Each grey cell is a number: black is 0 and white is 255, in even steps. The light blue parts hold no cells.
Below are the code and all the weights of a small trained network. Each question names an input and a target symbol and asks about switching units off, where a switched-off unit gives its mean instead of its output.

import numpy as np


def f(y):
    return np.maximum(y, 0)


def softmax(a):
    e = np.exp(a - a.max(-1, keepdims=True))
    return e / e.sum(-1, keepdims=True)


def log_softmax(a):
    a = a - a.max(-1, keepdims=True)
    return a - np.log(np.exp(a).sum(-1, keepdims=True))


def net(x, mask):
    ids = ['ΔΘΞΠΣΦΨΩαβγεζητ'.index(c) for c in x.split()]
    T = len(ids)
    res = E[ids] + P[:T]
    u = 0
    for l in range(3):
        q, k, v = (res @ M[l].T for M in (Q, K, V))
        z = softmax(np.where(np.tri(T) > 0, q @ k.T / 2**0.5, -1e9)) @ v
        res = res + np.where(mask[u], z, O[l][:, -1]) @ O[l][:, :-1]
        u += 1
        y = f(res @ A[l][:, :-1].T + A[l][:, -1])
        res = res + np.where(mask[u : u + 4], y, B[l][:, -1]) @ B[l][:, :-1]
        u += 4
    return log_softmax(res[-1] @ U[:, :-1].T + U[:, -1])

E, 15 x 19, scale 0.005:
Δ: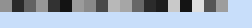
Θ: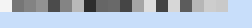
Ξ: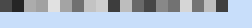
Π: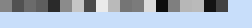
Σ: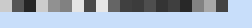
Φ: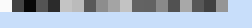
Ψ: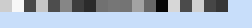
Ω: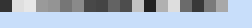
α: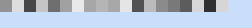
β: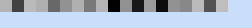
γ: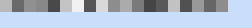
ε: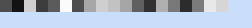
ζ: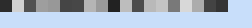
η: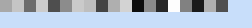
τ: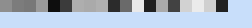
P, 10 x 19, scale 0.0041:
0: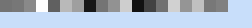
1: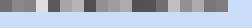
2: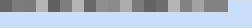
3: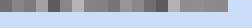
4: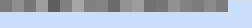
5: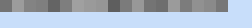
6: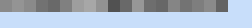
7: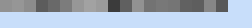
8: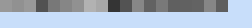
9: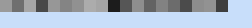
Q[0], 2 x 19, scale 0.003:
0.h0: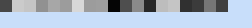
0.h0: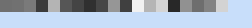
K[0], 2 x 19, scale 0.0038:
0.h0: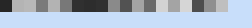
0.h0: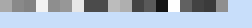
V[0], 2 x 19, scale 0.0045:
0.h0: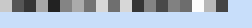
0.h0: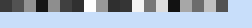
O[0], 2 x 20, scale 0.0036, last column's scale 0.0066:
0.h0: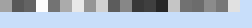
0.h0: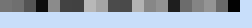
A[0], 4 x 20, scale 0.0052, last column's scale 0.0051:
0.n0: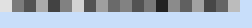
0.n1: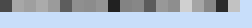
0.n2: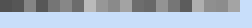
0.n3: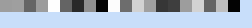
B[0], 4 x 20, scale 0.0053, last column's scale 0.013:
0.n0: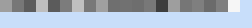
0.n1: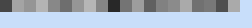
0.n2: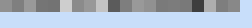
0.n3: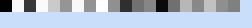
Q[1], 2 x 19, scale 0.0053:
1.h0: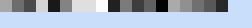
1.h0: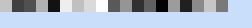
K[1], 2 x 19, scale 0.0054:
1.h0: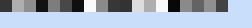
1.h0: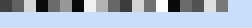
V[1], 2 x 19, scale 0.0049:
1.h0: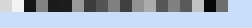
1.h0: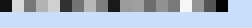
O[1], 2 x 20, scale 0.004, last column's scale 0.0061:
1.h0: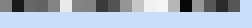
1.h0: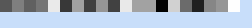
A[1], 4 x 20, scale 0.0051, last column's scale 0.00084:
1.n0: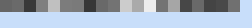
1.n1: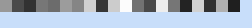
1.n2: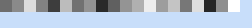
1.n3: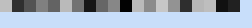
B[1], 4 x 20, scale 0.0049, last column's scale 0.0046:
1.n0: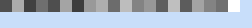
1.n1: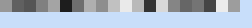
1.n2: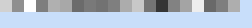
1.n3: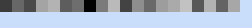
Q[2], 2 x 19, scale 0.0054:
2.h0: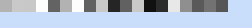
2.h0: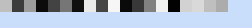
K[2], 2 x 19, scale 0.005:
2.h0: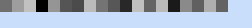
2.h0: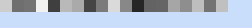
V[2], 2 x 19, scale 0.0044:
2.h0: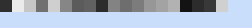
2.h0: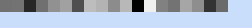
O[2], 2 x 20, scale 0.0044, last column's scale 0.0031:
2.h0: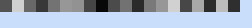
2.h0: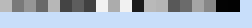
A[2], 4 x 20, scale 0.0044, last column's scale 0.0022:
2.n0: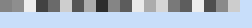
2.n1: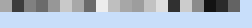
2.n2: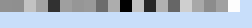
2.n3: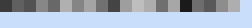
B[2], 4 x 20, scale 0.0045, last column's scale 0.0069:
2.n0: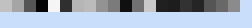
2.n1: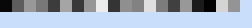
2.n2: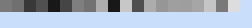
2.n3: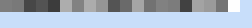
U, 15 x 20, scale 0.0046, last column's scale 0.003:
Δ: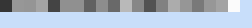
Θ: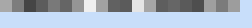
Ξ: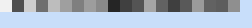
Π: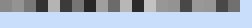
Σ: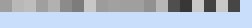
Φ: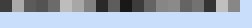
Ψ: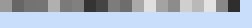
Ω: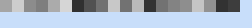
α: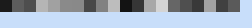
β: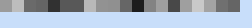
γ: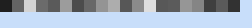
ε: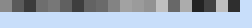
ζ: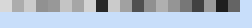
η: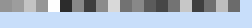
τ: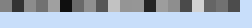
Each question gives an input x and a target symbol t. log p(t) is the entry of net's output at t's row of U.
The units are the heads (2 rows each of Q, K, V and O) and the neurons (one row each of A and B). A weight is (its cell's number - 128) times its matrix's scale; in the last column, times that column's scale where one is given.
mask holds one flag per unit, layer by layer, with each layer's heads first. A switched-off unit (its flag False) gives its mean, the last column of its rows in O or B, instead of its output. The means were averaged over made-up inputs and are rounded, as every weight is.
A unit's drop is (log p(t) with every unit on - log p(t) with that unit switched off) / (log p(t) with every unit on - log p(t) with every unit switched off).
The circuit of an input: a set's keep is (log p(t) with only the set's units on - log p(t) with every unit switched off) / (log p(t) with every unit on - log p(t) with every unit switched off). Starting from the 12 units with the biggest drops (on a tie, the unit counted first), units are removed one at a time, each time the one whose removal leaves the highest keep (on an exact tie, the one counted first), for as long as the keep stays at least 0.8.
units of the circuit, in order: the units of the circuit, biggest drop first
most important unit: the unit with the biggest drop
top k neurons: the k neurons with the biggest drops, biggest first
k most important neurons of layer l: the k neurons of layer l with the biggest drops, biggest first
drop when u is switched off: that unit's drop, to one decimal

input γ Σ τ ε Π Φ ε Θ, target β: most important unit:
1.h0
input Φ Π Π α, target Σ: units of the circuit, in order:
(1.h0 1.n1 1.n2 0.n1)
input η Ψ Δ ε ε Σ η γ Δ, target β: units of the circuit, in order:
(1.h0 2.n2 0.n1)
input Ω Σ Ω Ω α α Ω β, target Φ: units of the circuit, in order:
(2.h0 0.n0 0.h0)
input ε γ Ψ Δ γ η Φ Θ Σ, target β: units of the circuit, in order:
(1.h0 0.n0 2.n2 0.n1)
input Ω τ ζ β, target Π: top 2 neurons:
(1.n0 0.n1)
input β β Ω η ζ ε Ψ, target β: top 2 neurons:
(0.n0 0.n2)
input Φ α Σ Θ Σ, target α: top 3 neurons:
(1.n3 0.n0 1.n2)
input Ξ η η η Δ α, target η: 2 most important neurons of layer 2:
(2.n3 2.n2)
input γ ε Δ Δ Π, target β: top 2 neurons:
(2.n2 0.n1)
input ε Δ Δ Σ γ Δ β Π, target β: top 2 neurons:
(0.n0 2.n2)
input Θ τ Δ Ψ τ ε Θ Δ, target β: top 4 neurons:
(0.n0 2.n2 0.n1 0.n2)
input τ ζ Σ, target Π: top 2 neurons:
(1.n0 0.n1)
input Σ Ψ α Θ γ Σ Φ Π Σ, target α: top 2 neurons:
(1.n3 0.n0)
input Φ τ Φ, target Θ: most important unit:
2.h0
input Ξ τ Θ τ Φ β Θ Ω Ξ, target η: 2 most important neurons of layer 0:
(0.n1 0.n0)
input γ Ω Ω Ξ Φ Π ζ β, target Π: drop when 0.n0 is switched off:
-0.1
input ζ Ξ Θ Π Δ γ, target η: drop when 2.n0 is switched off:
0.0
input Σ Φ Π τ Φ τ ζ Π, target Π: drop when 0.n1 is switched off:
0.2
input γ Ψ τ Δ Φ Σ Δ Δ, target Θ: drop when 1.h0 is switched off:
0.3
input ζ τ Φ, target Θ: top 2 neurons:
(2.n3 1.n0)
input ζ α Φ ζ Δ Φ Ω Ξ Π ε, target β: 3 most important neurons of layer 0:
(0.n2 0.n1 0.n0)
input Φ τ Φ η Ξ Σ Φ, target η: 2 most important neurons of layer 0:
(0.n1 0.n0)
